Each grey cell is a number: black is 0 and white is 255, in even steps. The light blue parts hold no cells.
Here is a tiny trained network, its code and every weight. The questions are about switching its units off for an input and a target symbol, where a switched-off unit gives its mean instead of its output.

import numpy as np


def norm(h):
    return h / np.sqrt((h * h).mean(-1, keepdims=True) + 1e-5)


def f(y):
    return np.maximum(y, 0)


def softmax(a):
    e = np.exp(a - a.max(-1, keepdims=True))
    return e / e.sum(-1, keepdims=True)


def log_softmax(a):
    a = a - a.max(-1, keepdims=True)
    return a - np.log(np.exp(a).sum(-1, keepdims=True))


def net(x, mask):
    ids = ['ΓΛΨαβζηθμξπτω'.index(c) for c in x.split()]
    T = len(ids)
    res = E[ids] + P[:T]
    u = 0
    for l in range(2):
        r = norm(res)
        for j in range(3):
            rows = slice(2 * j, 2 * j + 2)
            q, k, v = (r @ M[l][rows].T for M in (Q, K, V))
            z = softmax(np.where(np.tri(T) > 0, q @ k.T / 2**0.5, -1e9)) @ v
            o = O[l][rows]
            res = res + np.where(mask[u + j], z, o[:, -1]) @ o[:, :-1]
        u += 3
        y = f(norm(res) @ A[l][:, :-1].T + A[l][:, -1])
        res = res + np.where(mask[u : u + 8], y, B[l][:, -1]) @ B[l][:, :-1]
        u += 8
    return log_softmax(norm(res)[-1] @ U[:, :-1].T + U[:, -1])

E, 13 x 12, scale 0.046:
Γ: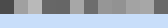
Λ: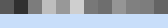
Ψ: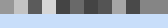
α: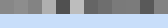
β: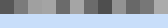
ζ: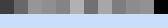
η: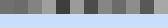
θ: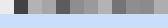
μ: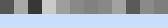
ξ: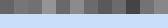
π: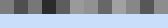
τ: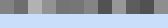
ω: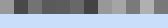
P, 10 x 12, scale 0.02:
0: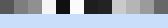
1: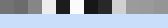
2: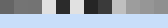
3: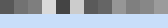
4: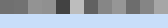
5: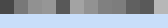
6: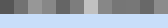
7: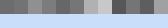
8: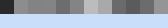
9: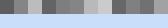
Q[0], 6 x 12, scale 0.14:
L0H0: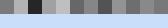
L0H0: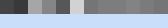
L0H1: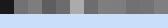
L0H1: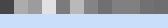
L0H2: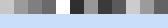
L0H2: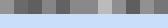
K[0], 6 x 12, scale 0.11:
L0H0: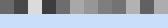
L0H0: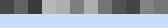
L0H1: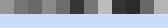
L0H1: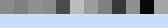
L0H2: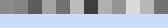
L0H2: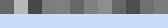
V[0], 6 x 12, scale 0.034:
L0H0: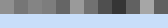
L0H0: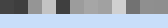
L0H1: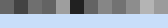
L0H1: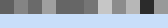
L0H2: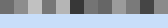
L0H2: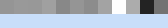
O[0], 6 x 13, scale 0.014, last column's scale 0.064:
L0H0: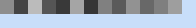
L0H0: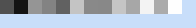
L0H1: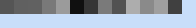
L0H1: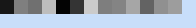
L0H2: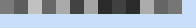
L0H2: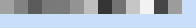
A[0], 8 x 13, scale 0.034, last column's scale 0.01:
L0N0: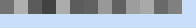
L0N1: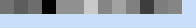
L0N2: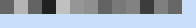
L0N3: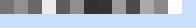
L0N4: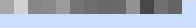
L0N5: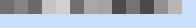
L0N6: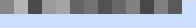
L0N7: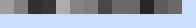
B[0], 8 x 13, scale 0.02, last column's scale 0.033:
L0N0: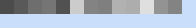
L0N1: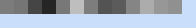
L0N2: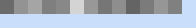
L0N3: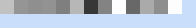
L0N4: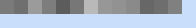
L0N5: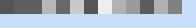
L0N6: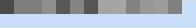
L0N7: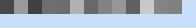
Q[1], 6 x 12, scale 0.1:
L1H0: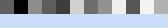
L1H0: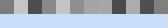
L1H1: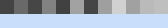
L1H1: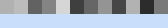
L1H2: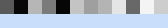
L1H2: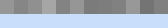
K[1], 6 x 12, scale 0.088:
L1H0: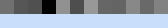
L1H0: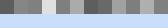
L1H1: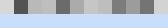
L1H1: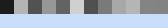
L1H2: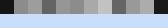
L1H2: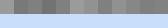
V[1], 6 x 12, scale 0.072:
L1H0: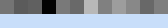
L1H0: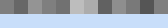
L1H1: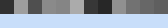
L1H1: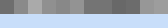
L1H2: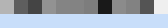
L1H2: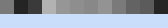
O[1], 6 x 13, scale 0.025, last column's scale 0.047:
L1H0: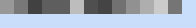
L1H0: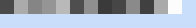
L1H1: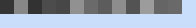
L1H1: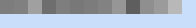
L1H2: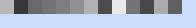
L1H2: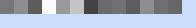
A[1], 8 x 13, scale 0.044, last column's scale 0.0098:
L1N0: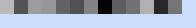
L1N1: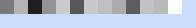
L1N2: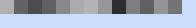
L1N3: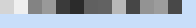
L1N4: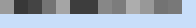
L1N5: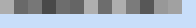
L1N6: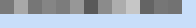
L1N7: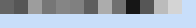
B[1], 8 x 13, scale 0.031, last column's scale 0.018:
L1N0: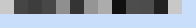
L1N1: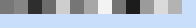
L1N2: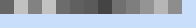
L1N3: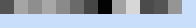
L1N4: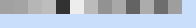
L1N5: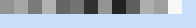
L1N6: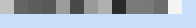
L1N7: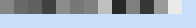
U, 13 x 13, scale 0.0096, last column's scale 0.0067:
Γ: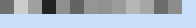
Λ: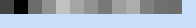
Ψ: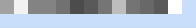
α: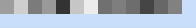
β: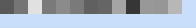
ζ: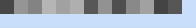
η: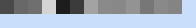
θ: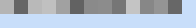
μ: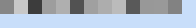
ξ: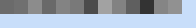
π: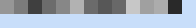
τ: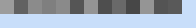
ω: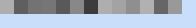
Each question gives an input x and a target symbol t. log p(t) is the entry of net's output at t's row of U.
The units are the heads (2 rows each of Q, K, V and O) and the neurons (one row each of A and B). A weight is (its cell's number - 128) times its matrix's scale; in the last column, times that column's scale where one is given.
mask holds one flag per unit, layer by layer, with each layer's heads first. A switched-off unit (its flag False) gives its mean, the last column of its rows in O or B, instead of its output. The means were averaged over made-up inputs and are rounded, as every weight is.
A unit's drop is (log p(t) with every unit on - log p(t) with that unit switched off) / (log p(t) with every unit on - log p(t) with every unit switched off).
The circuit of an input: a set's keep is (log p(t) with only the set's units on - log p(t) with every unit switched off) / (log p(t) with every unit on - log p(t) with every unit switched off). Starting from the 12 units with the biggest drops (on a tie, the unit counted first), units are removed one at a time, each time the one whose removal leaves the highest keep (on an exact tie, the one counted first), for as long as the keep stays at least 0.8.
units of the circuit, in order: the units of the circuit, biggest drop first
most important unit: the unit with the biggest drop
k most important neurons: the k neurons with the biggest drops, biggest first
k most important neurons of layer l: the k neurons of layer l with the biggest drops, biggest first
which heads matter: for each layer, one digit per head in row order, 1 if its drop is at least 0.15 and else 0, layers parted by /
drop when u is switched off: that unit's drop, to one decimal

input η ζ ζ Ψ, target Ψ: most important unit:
L0N3
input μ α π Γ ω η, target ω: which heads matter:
010 / 100
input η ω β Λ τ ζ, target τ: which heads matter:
001 / 000
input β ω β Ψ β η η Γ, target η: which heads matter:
010 / 000
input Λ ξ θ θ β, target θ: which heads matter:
000 / 010
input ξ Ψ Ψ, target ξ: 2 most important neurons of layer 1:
(L1N7; L1N6)
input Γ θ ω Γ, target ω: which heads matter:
011 / 100
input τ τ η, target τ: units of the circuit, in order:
(L0H2; L1N0)
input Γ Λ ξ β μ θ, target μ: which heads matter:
101 / 000
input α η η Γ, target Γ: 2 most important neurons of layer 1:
(L1N5; L1N6)
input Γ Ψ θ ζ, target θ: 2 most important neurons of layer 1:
(L1N6; L1N5)
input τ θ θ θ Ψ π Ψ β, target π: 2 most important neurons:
(L0N1; L0N3)
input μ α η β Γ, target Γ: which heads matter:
000 / 001
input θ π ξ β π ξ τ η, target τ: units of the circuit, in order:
(L0H2)
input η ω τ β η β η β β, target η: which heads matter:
010 / 000
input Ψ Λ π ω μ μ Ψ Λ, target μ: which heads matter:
100 / 000
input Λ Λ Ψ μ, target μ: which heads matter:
001 / 100
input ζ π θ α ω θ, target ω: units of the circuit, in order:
(L0H1; L1H0)
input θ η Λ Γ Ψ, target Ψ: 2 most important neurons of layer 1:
(L1N3; L1N7)
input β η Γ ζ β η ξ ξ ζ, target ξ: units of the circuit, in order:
(L0H2)
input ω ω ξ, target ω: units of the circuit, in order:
(L0H1; L1H0)
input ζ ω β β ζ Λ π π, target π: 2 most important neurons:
(L0N3; L0N1)
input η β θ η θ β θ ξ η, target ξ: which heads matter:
001 / 000
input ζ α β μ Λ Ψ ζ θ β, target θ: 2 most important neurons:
(L0N3; L1N5)
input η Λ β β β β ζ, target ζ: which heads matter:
000 / 001
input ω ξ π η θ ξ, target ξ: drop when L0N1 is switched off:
-0.1
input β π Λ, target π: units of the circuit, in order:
(L0H2)
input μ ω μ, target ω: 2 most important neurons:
(L0N3; L1N6)
